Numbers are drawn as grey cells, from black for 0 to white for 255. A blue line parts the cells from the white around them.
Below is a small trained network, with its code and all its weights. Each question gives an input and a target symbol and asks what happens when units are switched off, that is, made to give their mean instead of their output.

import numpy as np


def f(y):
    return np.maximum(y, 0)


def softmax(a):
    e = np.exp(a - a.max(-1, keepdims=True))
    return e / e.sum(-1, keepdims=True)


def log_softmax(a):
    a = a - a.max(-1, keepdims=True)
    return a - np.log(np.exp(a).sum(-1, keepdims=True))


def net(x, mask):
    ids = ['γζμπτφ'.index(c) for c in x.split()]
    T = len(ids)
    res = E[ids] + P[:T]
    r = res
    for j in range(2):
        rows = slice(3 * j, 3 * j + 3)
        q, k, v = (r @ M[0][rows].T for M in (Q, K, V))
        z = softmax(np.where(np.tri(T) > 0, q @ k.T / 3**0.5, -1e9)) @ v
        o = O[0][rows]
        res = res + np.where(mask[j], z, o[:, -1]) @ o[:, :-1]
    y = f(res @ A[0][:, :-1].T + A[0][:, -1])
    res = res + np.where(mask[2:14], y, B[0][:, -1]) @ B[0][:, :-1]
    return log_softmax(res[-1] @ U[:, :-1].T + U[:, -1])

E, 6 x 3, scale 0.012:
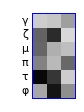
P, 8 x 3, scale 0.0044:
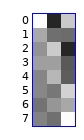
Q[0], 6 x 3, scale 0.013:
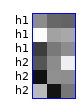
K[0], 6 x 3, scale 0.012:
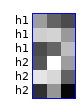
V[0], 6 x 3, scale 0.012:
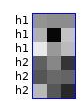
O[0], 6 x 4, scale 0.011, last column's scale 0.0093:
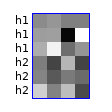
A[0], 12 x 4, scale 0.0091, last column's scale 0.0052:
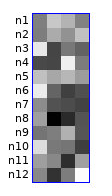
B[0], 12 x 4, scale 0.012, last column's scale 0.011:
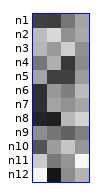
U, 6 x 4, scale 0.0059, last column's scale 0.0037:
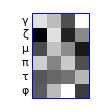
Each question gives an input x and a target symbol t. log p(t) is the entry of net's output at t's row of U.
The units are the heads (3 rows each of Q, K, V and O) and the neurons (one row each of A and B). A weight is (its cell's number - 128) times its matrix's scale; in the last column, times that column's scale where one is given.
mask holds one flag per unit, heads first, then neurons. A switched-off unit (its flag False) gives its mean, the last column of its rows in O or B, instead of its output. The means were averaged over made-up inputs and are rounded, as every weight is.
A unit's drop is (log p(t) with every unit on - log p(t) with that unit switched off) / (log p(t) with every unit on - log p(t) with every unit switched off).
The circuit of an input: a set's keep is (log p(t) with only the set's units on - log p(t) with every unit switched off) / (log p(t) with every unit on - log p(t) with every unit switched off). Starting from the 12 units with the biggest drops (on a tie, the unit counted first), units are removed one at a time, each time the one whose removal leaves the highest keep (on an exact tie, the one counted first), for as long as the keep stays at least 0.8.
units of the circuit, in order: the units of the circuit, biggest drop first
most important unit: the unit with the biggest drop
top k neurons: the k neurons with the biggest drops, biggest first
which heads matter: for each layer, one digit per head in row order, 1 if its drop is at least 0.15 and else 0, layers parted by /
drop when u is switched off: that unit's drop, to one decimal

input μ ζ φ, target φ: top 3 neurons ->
n6; n10; n3
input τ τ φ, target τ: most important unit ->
n8
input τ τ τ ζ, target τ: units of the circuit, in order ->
h1; n8; h2
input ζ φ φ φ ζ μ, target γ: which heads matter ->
10
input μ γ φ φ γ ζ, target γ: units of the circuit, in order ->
n8; h1
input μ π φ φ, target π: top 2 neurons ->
n3; n12
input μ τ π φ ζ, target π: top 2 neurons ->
n12; n6
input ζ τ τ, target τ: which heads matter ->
10
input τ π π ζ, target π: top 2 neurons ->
n12; n3
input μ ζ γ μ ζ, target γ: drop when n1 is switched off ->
0.1
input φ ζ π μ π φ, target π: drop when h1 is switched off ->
0.2
